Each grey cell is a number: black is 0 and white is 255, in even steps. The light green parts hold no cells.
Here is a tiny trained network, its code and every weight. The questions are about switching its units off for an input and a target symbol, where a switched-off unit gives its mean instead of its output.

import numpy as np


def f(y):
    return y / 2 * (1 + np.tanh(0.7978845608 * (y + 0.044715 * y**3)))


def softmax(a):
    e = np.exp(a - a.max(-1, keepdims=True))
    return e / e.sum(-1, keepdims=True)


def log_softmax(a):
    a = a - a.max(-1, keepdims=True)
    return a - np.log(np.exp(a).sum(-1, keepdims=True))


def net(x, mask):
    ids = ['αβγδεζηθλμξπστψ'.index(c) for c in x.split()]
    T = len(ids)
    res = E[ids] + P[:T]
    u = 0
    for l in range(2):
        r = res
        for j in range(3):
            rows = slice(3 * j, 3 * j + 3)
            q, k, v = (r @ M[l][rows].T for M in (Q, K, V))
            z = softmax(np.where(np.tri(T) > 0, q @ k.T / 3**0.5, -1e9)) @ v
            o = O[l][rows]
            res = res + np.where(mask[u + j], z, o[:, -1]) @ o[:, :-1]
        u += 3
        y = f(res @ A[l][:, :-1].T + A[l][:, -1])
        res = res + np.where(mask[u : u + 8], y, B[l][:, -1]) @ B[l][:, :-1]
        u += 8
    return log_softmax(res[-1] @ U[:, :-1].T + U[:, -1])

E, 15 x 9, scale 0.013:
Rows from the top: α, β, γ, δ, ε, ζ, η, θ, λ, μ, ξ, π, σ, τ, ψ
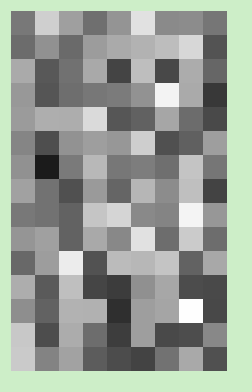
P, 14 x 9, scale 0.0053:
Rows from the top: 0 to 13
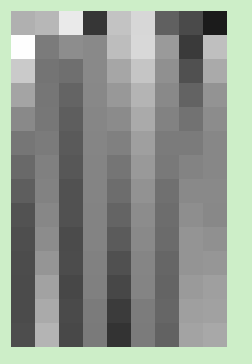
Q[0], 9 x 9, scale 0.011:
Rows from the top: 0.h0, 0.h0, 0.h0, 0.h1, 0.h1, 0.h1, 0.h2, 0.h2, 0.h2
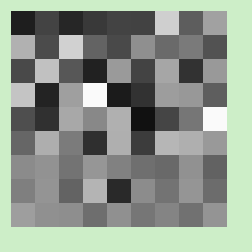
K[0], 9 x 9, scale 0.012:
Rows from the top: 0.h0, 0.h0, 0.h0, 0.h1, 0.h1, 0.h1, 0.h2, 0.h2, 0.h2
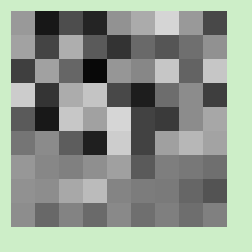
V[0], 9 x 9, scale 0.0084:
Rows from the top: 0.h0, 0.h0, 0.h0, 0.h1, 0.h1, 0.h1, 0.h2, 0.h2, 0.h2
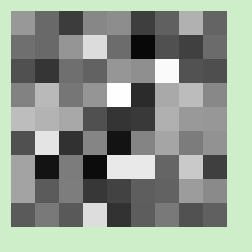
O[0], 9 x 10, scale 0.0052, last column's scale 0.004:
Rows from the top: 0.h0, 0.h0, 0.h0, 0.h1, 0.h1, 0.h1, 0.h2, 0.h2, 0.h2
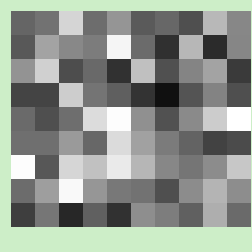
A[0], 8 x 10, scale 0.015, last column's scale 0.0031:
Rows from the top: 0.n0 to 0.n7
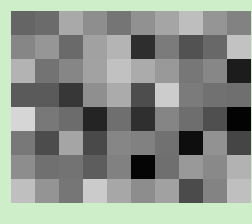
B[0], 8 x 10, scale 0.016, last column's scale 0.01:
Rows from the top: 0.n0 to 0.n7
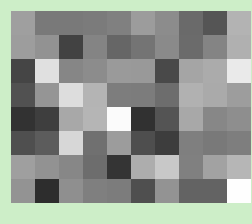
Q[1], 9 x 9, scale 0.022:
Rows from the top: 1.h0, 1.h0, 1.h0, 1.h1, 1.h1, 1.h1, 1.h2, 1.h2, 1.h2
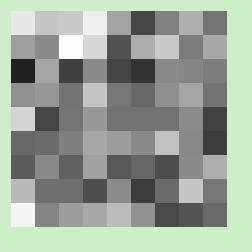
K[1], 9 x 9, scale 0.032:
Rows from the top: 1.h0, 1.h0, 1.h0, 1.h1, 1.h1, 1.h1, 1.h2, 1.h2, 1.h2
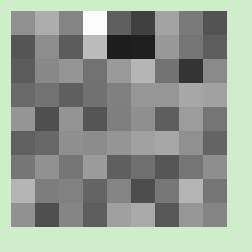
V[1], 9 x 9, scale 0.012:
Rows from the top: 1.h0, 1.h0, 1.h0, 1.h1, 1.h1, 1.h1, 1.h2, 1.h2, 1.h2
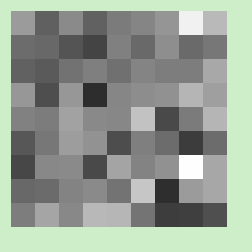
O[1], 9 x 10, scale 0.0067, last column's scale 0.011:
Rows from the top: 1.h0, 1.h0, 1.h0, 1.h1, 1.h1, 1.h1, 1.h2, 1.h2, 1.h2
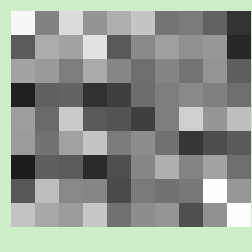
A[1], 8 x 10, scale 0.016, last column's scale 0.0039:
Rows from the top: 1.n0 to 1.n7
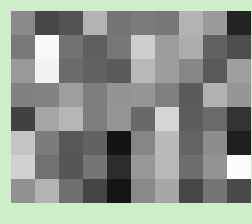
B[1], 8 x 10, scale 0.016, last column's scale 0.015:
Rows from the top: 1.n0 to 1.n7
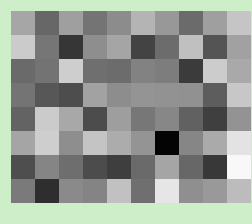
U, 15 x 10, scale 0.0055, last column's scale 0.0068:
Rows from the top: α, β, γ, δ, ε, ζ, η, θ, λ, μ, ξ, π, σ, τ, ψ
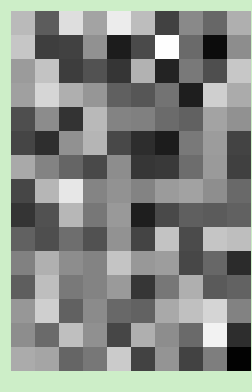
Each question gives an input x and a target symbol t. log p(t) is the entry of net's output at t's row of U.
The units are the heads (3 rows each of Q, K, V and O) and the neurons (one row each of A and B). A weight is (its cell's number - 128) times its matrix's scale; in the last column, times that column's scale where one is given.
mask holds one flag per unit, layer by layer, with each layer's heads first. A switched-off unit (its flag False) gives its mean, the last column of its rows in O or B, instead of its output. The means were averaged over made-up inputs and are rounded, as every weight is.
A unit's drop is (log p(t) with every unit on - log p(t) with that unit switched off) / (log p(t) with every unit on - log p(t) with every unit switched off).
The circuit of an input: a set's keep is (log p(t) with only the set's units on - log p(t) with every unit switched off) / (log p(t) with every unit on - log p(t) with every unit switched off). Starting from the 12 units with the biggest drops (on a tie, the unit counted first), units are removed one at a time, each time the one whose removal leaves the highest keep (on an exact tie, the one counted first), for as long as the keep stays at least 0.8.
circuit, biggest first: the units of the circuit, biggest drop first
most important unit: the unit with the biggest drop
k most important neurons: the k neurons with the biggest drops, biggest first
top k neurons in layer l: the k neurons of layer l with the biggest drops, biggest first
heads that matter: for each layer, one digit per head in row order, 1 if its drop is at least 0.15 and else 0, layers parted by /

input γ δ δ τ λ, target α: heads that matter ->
001 / 100
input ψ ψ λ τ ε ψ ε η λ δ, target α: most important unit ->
0.h2
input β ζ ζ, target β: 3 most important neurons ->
[0.n7; 1.n5; 0.n4]
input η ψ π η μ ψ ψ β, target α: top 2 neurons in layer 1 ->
[1.n6; 1.n2]
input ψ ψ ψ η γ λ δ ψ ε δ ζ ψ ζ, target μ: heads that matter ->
011 / 101
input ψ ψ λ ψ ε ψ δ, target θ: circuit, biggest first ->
[0.n3; 1.n4]
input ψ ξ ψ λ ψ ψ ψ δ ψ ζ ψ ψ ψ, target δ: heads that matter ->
011 / 000
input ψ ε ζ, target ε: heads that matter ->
000 / 010
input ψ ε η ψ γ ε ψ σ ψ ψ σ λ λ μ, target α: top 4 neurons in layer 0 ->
[0.n1; 0.n6; 0.n7; 0.n0]
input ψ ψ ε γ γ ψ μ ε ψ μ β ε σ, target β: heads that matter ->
010 / 001
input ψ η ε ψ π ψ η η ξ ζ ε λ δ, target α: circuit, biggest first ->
[0.n3; 1.n6]
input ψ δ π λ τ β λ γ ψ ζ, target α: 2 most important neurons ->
[0.n7; 1.n6]
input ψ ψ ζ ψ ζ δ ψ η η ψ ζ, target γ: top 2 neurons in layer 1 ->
[1.n7; 1.n6]
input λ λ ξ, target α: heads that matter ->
101 / 100
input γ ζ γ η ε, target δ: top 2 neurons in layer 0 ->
[0.n2; 0.n7]
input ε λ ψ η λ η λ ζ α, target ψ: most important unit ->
1.n1
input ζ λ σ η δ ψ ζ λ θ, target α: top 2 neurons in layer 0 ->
[0.n7; 0.n6]
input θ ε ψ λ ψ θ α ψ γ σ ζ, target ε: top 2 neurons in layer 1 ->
[1.n3; 1.n6]
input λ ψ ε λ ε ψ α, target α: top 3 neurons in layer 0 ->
[0.n3; 0.n6; 0.n1]
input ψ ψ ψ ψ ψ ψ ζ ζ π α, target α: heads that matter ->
011 / 100
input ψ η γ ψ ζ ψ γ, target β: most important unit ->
1.n5
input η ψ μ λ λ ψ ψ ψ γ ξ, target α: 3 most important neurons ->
[1.n6; 0.n5; 0.n6]
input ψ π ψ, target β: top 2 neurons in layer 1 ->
[1.n5; 1.n3]
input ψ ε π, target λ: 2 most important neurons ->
[0.n7; 0.n5]
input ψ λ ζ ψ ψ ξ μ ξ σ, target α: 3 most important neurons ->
[0.n6; 1.n6; 0.n1]
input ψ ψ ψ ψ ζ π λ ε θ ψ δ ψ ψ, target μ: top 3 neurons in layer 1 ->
[1.n7; 1.n6; 1.n5]
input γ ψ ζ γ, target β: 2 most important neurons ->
[0.n7; 1.n5]
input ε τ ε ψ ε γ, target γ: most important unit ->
0.n2
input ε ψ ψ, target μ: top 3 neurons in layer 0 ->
[0.n4; 0.n7; 0.n0]
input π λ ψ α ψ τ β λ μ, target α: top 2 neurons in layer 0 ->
[0.n7; 0.n6]
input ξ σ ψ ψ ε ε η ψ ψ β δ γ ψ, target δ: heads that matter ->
111 / 001
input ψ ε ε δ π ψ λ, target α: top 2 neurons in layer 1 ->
[1.n6; 1.n0]
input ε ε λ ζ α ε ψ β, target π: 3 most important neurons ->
[0.n3; 0.n7; 1.n1]
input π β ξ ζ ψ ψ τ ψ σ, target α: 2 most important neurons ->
[0.n6; 1.n6]
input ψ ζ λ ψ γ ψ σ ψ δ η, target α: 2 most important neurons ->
[1.n6; 0.n6]
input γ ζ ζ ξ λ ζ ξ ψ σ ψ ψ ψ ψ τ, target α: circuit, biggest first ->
[1.h0]
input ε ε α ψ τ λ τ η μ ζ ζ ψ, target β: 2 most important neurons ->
[0.n4; 0.n6]
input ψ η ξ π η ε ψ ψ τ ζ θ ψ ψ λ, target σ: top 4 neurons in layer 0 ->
[0.n0; 0.n7; 0.n1; 0.n3]
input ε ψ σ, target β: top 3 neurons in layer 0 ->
[0.n2; 0.n0; 0.n6]
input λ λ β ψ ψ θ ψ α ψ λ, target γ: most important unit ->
0.h1
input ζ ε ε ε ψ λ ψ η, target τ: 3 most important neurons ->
[0.n3; 0.n2; 0.n7]
